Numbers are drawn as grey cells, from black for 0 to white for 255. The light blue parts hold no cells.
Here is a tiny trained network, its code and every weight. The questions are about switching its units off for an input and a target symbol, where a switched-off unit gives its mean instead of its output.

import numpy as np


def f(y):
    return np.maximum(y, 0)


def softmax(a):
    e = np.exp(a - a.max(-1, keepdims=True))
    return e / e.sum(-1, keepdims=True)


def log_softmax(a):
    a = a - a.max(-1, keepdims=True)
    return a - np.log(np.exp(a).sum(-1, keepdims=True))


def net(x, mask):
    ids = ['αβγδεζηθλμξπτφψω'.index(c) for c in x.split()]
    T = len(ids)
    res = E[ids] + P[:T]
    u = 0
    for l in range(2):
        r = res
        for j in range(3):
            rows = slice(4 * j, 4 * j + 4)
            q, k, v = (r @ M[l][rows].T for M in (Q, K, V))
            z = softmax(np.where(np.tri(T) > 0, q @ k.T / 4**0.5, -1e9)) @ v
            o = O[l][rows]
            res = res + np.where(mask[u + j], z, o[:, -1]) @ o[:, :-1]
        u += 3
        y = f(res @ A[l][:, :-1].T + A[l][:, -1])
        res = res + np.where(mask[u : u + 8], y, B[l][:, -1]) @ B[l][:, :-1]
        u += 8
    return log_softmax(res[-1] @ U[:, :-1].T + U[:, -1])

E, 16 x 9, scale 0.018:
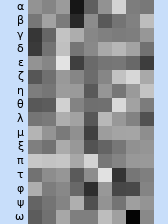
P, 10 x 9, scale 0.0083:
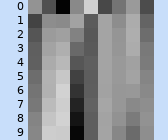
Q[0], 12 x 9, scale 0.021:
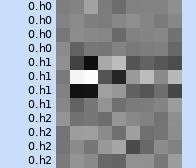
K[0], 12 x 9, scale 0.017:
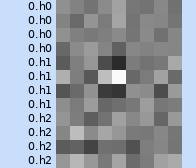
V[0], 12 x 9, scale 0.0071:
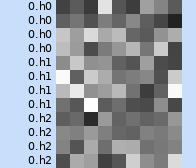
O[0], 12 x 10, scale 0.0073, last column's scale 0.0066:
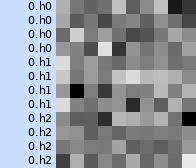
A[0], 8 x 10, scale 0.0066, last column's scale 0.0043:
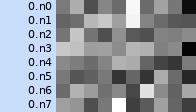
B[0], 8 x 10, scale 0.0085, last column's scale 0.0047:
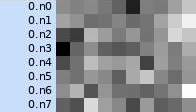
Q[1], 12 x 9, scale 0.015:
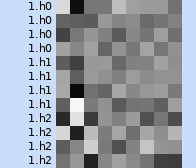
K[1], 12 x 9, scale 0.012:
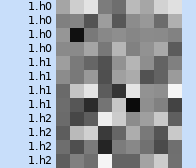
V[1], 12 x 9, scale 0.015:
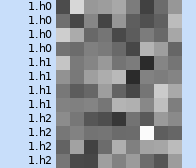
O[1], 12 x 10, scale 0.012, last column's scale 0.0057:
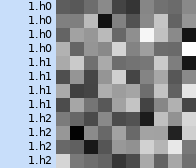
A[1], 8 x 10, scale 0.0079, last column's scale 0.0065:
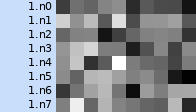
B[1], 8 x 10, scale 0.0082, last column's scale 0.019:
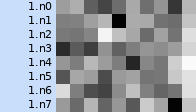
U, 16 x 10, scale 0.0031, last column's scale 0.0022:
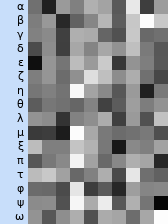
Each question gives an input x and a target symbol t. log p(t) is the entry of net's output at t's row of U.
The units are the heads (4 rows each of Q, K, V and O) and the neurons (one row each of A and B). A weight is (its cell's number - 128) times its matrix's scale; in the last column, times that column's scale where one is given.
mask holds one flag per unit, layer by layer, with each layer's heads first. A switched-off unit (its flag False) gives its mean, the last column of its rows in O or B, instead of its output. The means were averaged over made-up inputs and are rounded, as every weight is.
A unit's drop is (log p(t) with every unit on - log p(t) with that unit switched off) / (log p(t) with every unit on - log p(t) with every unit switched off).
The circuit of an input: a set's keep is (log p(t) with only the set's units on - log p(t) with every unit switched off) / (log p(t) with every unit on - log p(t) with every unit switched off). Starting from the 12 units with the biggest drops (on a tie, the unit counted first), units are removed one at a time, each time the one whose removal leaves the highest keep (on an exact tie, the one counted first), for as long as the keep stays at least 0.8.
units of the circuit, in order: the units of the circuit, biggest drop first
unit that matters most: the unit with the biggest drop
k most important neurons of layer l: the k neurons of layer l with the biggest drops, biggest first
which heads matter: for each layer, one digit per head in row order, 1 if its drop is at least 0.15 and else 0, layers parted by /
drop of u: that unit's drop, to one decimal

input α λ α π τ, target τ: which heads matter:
110 / 011
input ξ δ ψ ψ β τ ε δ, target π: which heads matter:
101 / 110
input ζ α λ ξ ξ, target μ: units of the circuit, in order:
(0.h1, 1.h0, 1.h1)
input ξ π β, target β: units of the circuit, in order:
(0.h1, 1.h2)
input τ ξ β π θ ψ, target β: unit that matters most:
0.h1
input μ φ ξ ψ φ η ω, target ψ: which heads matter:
100 / 110
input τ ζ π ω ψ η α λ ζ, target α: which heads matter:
010 / 001
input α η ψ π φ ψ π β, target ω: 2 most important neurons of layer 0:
(0.n1, 0.n2)
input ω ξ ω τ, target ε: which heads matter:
101 / 110
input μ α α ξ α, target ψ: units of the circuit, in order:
(1.h0, 0.h0, 1.h1)
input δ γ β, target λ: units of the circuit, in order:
(0.h1, 1.h0, 1.n0, 1.n6)
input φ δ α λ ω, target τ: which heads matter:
101 / 110
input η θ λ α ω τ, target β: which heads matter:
011 / 011
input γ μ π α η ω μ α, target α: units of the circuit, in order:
(1.h2)
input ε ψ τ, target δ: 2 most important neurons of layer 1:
(1.n3, 1.n6)
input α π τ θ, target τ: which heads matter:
010 / 011
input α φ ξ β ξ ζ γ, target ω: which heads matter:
010 / 110
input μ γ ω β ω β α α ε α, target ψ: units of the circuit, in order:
(1.h0, 0.h0, 1.h1, 0.n1)
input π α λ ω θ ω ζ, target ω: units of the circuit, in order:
(0.h1, 1.h1)
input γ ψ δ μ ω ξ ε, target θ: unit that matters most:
0.h0
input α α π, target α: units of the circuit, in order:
(0.h1, 1.h2)
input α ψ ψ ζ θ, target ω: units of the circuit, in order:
(1.h1, 0.h1, 1.n6)
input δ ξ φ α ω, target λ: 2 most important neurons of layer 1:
(1.n0, 1.n6)
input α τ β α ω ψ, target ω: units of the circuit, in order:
(1.h1, 1.h0, 0.h1, 1.n6)
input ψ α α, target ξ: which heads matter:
101 / 100
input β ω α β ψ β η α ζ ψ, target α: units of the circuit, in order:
(1.h0, 0.h1, 1.h1)
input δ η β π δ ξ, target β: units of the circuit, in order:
(1.h2)
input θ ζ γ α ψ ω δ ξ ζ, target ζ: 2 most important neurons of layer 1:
(1.n5, 1.n6)
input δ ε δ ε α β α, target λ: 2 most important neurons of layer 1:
(1.n0, 1.n6)
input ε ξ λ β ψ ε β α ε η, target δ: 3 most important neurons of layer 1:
(1.n3, 1.n6, 1.n5)
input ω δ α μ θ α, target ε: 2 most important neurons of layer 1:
(1.n2, 1.n3)
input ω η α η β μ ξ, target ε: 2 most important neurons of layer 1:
(1.n2, 1.n3)
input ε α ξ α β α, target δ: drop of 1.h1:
0.5
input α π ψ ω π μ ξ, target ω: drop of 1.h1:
0.3
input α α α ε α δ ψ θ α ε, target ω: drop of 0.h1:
0.3
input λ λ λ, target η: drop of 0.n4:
0.2
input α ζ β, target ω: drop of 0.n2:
0.2
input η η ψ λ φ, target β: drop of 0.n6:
0.0
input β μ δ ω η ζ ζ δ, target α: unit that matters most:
1.h0
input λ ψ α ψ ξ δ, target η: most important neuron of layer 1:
(1.n7)
